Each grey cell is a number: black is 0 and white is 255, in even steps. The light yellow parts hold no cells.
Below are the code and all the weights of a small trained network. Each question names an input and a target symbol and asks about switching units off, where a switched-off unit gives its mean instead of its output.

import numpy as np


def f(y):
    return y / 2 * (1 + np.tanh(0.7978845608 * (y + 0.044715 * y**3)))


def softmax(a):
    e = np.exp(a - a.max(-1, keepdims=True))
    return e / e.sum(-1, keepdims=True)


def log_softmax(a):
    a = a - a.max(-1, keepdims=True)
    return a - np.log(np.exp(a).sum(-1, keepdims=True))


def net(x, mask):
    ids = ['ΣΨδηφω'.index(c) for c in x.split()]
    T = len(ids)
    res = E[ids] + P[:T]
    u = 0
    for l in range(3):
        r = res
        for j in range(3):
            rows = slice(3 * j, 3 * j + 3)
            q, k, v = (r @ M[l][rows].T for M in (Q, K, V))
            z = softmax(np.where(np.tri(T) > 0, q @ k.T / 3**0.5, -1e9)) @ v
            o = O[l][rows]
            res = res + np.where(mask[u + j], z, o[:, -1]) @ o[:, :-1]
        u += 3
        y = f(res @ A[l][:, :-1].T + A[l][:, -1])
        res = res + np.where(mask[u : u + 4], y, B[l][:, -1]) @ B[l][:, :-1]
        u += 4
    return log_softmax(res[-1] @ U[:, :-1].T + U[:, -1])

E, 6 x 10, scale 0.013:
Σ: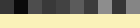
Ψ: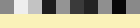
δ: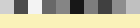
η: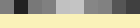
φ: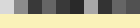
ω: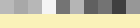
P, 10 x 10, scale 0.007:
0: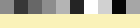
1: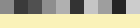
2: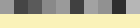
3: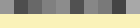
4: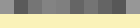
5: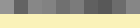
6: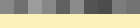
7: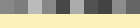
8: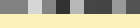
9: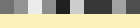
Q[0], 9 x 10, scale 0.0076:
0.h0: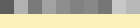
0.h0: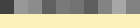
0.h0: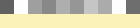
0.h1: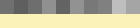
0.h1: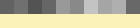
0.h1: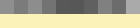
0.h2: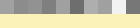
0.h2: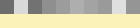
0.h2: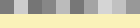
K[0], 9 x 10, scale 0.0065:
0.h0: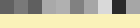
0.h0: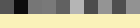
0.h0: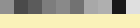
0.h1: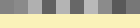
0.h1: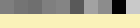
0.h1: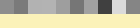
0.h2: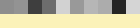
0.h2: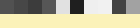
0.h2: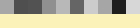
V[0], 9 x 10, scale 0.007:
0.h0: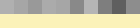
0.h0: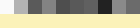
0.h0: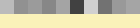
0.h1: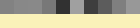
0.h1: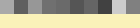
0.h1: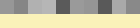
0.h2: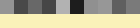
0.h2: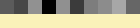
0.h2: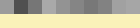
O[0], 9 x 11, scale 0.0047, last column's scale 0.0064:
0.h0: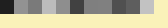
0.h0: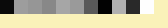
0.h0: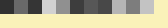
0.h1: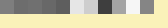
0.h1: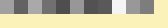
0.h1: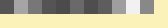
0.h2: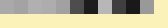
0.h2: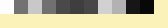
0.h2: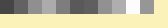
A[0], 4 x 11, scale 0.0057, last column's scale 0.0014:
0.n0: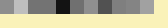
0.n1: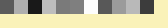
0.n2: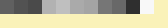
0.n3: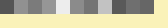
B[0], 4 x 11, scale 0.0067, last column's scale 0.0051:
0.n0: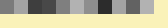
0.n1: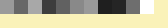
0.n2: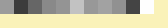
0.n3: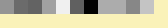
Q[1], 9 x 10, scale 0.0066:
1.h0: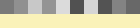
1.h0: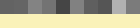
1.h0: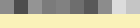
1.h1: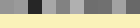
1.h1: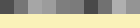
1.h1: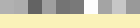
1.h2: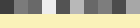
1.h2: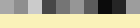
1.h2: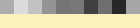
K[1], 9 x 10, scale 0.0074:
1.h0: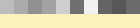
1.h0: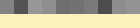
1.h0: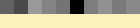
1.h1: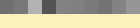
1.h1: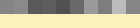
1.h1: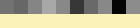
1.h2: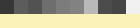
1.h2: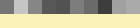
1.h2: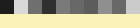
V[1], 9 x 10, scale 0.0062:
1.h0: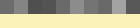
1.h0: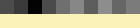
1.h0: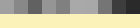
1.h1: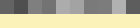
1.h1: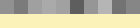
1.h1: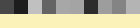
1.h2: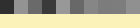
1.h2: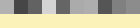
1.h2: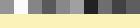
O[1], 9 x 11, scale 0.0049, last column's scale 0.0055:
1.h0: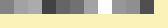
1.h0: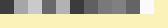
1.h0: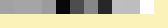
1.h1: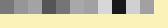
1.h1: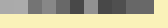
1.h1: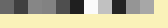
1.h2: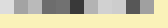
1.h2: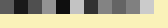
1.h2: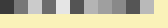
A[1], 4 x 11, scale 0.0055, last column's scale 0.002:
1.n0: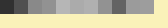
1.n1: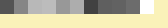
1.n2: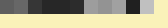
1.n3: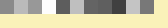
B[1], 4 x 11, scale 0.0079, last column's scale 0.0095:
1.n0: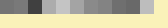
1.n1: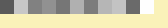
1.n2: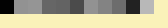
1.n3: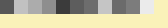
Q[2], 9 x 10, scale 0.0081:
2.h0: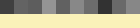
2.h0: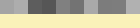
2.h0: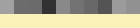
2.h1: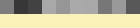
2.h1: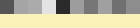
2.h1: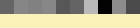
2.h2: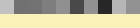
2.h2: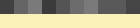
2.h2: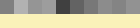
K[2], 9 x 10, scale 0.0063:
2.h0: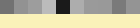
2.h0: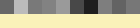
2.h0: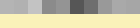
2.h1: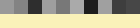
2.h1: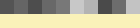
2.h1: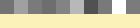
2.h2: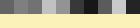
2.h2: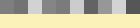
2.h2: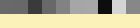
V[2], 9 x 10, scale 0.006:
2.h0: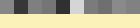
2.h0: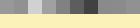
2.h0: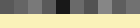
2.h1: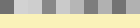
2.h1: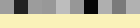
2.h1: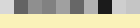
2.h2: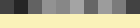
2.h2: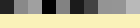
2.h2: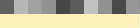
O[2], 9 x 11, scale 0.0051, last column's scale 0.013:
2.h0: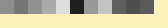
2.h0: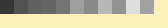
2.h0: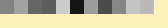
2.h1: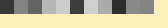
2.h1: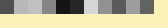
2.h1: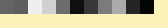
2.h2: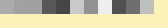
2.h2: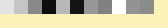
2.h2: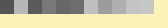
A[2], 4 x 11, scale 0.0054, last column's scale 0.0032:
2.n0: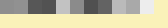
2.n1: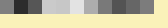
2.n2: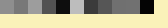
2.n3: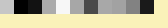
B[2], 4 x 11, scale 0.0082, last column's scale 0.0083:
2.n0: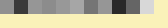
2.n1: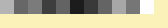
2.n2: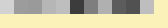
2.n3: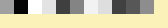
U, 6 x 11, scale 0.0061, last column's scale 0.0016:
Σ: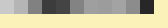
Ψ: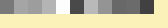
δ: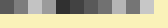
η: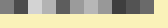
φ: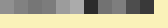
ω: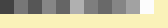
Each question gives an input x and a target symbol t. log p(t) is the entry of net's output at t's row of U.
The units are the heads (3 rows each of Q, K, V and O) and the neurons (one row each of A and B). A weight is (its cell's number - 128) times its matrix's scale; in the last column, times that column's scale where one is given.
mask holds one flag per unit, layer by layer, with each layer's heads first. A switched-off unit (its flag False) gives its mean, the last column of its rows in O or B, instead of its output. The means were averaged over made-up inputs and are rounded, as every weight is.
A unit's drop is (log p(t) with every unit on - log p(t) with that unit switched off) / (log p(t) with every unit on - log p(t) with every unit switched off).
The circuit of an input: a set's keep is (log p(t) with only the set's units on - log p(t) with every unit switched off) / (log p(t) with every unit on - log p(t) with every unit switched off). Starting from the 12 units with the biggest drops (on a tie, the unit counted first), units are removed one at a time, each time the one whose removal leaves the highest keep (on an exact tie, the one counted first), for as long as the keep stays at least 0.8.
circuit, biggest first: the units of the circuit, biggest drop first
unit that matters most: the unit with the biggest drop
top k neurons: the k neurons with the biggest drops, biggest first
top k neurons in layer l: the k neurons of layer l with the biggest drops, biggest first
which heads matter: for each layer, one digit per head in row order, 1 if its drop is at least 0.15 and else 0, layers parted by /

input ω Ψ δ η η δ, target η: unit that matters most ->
0.n3
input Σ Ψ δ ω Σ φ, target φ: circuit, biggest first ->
[0.h0; 2.h1; 0.n0]
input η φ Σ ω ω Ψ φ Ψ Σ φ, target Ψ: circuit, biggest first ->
[1.h2; 0.n2; 2.h0]
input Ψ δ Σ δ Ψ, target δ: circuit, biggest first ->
[2.h1; 0.h1]
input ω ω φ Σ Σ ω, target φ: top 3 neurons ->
[1.n3; 1.n2; 0.n3]
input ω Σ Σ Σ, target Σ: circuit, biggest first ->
[0.h0; 2.h2]
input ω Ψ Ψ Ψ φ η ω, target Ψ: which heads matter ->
001 / 001 / 010
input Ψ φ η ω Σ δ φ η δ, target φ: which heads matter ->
111 / 111 / 001
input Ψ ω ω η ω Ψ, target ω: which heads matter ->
001 / 000 / 110
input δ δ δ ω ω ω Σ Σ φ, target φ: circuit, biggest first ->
[2.h1; 0.h0; 0.n0]
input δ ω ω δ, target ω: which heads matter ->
000 / 100 / 000
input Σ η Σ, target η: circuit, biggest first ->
[2.h2; 0.h1; 0.n2]
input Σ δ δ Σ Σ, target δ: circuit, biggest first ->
[0.h2; 2.h1; 1.n2]
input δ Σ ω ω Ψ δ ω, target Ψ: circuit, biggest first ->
[1.h2; 0.n2]
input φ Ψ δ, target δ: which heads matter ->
001 / 000 / 110
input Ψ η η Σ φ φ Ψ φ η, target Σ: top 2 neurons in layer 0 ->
[0.n3; 0.n2]
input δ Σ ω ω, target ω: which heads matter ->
001 / 000 / 000
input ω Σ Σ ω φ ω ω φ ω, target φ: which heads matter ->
000 / 000 / 010
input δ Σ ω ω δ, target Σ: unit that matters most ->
1.h0
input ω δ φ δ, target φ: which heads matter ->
101 / 110 / 000
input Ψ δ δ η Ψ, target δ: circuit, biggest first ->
[2.h1]
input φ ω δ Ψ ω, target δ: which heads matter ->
001 / 000 / 010
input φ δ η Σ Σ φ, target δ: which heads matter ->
000 / 010 / 010
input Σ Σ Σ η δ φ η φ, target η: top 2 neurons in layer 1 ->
[1.n1; 1.n2]
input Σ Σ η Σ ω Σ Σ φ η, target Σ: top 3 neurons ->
[0.n2; 0.n3; 1.n2]
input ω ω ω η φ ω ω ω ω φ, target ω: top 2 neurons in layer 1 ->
[1.n1; 1.n3]
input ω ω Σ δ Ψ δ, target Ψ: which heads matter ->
001 / 101 / 011
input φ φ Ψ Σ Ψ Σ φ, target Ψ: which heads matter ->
000 / 011 / 010
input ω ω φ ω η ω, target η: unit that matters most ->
0.h2
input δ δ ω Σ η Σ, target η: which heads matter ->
000 / 000 / 001
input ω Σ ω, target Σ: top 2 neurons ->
[1.n3; 1.n2]
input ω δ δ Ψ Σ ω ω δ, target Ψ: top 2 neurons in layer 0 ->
[0.n2; 0.n1]
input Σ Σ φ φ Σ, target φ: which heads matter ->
001 / 000 / 000
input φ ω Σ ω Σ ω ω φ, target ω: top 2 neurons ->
[1.n1; 0.n3]
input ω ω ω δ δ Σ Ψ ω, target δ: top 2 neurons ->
[1.n3; 0.n3]
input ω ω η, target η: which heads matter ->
000 / 000 / 000
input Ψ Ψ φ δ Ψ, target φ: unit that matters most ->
2.h0
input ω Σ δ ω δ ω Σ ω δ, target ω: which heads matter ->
001 / 100 / 000
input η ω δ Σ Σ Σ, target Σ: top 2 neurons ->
[0.n3; 1.n3]
